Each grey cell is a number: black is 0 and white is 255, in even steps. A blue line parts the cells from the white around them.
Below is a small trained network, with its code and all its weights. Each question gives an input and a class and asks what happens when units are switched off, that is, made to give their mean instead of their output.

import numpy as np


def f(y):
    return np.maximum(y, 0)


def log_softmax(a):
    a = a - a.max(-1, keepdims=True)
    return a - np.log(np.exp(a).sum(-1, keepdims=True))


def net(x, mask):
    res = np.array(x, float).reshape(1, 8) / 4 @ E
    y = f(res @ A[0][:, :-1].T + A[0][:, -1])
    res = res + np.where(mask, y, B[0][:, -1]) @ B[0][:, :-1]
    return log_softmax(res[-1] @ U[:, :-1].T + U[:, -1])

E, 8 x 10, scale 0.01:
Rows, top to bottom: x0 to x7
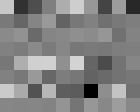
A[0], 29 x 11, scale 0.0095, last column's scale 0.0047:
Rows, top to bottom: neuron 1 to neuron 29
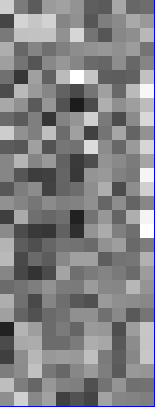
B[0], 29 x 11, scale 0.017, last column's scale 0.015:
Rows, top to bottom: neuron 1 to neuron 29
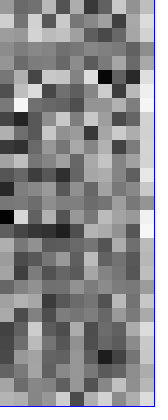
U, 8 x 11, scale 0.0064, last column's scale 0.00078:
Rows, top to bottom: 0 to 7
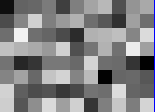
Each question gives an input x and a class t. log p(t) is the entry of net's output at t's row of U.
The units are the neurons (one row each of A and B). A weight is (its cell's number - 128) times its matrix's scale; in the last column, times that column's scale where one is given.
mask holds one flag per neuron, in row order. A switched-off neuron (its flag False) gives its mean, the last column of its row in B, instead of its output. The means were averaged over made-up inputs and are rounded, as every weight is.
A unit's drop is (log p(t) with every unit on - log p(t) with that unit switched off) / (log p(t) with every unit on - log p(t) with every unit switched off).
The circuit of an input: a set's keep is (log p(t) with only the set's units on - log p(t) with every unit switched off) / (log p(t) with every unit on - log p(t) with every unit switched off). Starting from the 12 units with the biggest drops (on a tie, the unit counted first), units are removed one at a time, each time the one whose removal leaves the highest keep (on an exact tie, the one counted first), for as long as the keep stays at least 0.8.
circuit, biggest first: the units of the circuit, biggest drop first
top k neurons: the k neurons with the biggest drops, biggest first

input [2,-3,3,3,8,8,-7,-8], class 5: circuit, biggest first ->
(neuron 6)
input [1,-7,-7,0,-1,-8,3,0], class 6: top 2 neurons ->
(neuron 7; neuron 16)
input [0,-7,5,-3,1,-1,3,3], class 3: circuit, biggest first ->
(neuron 17; neuron 13)
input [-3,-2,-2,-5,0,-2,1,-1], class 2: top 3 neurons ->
(neuron 11; neuron 9; neuron 3)
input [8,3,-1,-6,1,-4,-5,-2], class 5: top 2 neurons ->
(neuron 6; neuron 17)
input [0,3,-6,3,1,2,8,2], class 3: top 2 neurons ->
(neuron 17; neuron 29)
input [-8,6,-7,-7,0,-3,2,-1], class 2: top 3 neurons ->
(neuron 16; neuron 8; neuron 3)
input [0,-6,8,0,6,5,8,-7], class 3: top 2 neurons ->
(neuron 29; neuron 2)
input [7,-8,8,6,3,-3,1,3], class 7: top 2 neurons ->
(neuron 1; neuron 10)
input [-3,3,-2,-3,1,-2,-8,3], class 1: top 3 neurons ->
(neuron 17; neuron 26; neuron 13)
